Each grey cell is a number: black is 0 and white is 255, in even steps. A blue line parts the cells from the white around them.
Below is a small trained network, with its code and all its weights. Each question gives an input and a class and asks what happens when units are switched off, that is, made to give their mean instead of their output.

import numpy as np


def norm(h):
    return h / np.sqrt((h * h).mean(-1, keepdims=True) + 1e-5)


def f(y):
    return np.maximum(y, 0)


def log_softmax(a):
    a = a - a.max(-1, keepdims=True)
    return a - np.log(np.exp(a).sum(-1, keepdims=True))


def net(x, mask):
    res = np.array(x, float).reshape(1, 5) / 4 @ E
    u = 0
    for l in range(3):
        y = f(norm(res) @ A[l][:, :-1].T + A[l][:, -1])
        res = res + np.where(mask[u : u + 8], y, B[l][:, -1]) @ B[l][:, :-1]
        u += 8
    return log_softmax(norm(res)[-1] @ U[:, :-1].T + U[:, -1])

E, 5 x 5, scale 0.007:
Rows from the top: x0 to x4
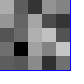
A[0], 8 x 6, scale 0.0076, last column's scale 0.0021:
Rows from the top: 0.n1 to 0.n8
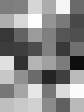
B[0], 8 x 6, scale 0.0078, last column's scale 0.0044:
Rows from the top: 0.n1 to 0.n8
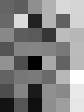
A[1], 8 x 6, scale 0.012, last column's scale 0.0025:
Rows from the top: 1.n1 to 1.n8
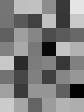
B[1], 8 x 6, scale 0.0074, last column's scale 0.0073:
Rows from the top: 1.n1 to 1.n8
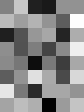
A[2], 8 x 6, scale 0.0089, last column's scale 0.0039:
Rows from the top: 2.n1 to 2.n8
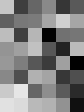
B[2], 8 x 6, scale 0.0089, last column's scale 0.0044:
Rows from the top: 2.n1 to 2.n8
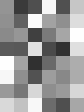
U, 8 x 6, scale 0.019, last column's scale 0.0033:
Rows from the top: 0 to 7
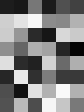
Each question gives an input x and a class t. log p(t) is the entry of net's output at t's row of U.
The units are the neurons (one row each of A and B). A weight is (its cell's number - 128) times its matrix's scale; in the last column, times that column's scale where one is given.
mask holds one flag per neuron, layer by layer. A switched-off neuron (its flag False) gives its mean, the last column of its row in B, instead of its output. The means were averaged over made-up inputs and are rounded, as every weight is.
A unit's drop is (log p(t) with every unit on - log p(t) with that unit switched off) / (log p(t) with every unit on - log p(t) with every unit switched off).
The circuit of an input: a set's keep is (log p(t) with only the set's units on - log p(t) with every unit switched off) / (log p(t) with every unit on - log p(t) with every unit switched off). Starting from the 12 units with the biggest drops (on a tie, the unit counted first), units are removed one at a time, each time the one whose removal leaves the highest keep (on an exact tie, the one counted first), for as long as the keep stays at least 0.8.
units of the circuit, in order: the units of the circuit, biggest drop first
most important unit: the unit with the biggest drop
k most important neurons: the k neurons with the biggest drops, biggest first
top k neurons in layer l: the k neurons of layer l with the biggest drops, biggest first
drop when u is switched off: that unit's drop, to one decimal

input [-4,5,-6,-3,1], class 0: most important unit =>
1.n3
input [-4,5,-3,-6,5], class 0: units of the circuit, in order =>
(1.n3 1.n4)
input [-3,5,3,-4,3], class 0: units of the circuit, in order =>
(0.n3 0.n6)
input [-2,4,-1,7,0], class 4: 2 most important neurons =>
(0.n5 0.n6)
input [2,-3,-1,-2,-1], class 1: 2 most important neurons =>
(0.n6 0.n3)
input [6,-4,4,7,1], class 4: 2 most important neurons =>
(0.n5 0.n6)
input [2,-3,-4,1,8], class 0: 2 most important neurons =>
(1.n6 0.n1)
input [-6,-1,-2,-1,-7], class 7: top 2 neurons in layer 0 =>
(0.n8 0.n1)
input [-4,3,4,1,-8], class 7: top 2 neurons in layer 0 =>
(0.n8 0.n2)
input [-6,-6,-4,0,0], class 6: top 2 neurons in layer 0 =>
(0.n1 0.n5)
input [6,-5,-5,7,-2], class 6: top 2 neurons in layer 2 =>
(2.n2 2.n6)
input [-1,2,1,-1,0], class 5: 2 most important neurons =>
(0.n2 0.n1)
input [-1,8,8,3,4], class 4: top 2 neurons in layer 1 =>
(1.n7 1.n5)
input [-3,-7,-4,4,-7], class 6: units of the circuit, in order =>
(2.n2)
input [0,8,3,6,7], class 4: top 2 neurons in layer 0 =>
(0.n5 0.n8)
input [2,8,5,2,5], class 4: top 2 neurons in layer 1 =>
(1.n7 1.n5)
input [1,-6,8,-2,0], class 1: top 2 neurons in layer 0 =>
(0.n8 0.n6)
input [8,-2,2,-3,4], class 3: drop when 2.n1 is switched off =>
0.2
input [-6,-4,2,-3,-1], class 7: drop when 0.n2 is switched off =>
-0.1
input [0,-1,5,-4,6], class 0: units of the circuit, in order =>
(0.n3)
